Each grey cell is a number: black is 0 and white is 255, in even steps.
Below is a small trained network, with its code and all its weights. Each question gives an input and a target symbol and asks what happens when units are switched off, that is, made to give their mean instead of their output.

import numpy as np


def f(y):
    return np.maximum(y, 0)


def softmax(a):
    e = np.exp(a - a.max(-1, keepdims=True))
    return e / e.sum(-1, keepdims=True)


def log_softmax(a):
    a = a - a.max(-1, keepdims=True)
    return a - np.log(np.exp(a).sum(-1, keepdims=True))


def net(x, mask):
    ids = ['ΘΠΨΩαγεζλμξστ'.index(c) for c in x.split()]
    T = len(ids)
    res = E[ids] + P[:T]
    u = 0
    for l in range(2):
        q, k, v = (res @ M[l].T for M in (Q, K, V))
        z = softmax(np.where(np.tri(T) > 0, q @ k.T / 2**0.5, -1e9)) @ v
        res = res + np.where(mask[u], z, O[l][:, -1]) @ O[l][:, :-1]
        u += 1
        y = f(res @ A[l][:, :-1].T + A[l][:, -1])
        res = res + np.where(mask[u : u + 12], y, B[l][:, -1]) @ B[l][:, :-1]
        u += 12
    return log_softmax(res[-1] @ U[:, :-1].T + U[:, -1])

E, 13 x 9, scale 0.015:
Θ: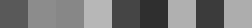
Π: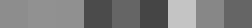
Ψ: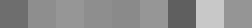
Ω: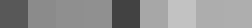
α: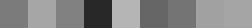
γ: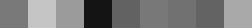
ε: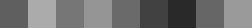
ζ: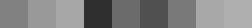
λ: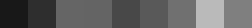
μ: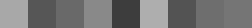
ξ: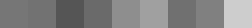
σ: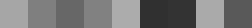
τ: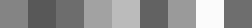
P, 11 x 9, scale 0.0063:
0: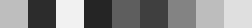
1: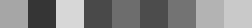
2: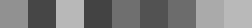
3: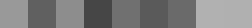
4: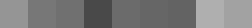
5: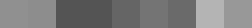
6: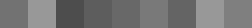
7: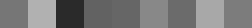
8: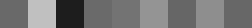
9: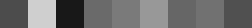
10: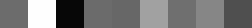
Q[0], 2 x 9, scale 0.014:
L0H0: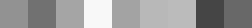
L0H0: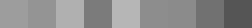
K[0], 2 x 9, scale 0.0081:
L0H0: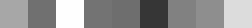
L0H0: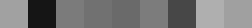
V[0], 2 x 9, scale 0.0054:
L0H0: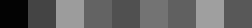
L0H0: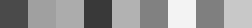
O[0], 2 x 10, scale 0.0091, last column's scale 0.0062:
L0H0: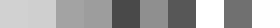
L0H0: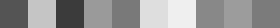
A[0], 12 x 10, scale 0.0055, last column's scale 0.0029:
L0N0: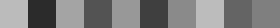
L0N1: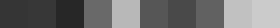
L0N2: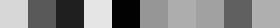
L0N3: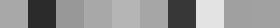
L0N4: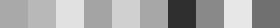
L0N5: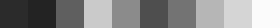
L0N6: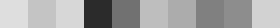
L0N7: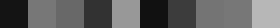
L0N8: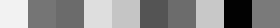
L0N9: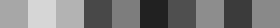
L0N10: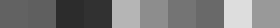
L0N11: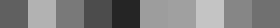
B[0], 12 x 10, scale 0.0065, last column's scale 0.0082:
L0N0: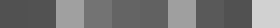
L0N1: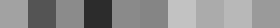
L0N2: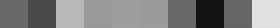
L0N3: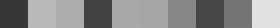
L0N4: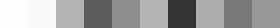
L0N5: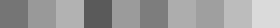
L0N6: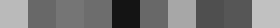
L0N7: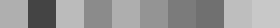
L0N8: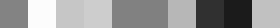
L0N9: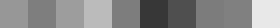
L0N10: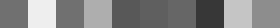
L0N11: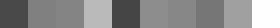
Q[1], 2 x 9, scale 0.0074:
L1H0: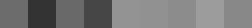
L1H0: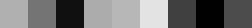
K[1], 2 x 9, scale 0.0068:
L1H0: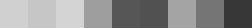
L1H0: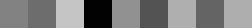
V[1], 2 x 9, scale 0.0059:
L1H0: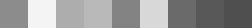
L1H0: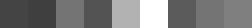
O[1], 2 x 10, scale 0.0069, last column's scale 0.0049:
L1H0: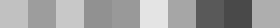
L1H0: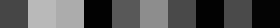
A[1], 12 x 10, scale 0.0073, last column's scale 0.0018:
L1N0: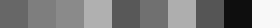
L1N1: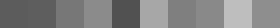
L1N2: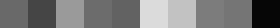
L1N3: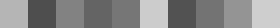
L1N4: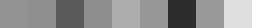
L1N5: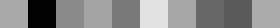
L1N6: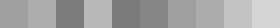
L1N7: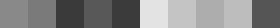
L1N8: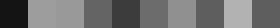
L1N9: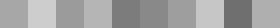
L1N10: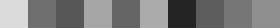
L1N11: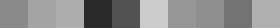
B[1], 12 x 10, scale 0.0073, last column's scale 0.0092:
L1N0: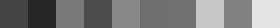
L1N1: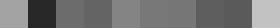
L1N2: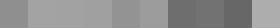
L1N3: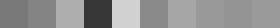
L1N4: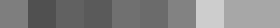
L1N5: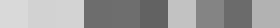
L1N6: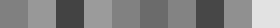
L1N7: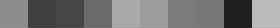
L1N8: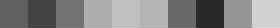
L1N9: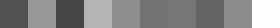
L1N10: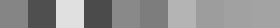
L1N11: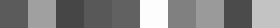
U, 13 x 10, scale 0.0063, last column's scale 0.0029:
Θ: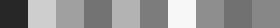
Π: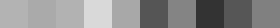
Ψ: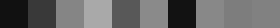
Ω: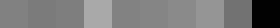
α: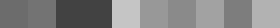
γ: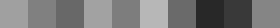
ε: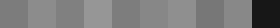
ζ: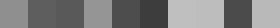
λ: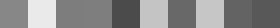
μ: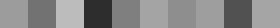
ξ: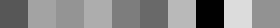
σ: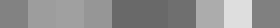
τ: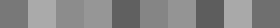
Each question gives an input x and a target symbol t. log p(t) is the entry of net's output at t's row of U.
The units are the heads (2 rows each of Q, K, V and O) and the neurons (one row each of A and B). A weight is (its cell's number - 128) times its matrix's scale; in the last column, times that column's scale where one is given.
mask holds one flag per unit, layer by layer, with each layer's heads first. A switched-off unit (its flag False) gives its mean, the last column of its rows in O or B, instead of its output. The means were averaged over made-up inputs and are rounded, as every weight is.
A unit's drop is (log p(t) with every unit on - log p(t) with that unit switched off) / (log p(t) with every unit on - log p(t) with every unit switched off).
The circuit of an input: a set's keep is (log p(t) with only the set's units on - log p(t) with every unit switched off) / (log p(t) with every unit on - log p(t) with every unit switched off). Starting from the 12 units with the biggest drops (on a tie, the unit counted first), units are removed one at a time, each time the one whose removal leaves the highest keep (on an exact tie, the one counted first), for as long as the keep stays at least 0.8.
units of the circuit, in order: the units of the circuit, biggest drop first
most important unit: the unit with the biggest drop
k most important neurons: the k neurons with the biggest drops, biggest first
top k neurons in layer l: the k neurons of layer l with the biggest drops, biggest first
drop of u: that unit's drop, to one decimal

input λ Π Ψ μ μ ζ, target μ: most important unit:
L0H0
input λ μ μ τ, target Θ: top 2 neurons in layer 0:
L0N3, L0N8
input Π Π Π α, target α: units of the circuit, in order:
L0H0, L1N7, L0N8, L0N9
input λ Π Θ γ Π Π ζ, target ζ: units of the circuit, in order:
L1H0, L0N3, L0N6
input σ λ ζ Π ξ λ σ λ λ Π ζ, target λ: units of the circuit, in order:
L0H0, L1N11
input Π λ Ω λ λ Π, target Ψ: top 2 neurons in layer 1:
L1N0, L1N5
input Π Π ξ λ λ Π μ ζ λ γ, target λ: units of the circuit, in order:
L0H0, L1N11, L0N4
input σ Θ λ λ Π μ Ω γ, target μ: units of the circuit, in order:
L0H0, L1N9, L1N6
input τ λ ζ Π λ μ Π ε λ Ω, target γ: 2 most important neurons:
L1N7, L0N9
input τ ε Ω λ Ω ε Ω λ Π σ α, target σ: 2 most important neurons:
L0N3, L0N8
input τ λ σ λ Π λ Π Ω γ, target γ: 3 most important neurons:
L1N8, L0N6, L1N7
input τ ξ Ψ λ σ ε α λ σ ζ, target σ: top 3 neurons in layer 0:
L0N9, L0N8, L0N2
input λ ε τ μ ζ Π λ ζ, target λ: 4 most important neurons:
L0N4, L1N11, L0N2, L1N1
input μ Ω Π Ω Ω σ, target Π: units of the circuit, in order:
L0N8
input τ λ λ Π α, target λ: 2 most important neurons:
L0N4, L1N11
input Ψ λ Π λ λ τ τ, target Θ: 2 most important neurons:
L0N8, L0N3
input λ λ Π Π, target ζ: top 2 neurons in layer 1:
L1N0, L1N8
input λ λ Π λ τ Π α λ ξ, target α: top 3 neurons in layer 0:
L0N8, L0N9, L0N1
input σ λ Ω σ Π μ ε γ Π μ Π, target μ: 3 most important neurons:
L1N9, L1N0, L1N6
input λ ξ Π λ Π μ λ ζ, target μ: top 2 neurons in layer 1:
L1N10, L1N6
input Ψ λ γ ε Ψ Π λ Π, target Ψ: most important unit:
L1H0
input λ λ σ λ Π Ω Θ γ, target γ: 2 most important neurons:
L1N7, L0N6
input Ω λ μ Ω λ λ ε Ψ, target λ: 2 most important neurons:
L0N4, L1N11
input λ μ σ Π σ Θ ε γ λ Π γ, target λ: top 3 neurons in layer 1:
L1N11, L1N1, L1N0
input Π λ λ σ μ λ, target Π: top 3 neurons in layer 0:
L0N8, L0N9, L0N4
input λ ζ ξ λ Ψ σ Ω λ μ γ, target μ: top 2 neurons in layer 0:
L0N7, L0N2
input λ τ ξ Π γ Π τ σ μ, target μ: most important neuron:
L1N10
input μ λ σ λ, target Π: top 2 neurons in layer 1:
L1N5, L1N0
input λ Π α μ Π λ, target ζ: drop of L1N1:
0.1
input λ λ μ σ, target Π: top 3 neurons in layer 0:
L0N8, L0N9, L0N7
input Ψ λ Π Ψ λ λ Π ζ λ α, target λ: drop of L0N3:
0.0
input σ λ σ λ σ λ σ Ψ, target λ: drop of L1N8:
0.2
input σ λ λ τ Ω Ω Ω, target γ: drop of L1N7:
0.2
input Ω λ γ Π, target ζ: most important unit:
L0N3
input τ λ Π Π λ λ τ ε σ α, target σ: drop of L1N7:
0.1
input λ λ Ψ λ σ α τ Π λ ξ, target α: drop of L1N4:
0.2
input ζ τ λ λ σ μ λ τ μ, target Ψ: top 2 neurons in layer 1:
L1N5, L1N0
